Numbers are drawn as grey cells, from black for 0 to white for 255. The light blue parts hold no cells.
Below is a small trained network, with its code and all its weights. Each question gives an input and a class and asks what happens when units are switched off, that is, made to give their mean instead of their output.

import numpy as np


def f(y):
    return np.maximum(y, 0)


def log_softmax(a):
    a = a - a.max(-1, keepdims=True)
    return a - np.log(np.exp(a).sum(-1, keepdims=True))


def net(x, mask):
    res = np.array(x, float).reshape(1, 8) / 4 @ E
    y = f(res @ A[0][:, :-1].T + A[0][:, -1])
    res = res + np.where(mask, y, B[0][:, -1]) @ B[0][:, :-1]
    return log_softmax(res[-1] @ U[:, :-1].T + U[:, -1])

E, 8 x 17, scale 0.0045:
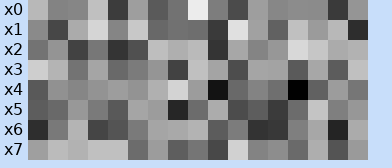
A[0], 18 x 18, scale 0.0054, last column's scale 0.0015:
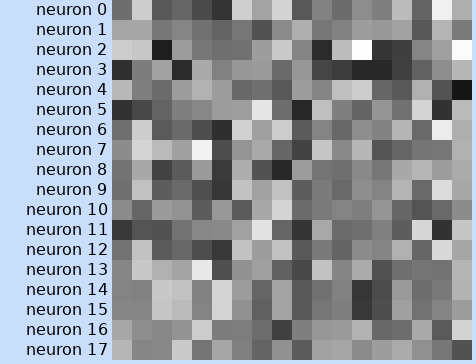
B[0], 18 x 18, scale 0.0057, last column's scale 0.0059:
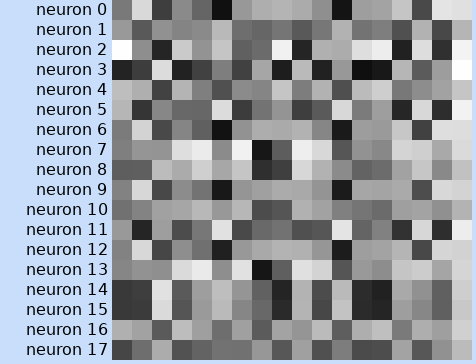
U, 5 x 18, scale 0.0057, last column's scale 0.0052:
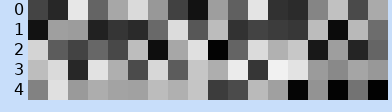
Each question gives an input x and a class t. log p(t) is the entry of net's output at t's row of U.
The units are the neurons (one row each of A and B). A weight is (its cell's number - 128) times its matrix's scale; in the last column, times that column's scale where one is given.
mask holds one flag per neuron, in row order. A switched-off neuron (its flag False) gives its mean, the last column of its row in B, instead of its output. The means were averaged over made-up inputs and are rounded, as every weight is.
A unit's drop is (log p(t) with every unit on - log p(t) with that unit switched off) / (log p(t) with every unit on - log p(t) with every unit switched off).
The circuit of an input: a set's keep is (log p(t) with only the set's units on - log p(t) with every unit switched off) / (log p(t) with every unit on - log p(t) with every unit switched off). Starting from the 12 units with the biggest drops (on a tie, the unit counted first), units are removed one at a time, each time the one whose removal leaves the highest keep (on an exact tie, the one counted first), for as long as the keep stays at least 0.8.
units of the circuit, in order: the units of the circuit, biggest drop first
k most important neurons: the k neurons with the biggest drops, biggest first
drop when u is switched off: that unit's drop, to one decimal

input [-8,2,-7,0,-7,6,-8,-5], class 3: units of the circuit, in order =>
neuron 4
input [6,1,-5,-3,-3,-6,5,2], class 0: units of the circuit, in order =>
neuron 0; neuron 6
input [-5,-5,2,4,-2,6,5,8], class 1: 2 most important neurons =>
neuron 2; neuron 3
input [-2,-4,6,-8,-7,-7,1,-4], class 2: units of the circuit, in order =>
neuron 11; neuron 5
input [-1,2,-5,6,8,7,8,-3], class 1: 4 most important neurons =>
neuron 11; neuron 5; neuron 3; neuron 2
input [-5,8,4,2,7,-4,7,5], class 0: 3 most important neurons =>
neuron 11; neuron 5; neuron 14
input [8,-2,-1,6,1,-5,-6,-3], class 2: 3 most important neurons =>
neuron 2; neuron 7; neuron 13
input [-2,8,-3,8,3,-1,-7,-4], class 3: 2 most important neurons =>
neuron 4; neuron 16
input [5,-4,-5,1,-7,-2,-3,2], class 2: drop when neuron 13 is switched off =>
0.2
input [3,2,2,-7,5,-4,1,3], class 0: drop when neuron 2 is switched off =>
0.1
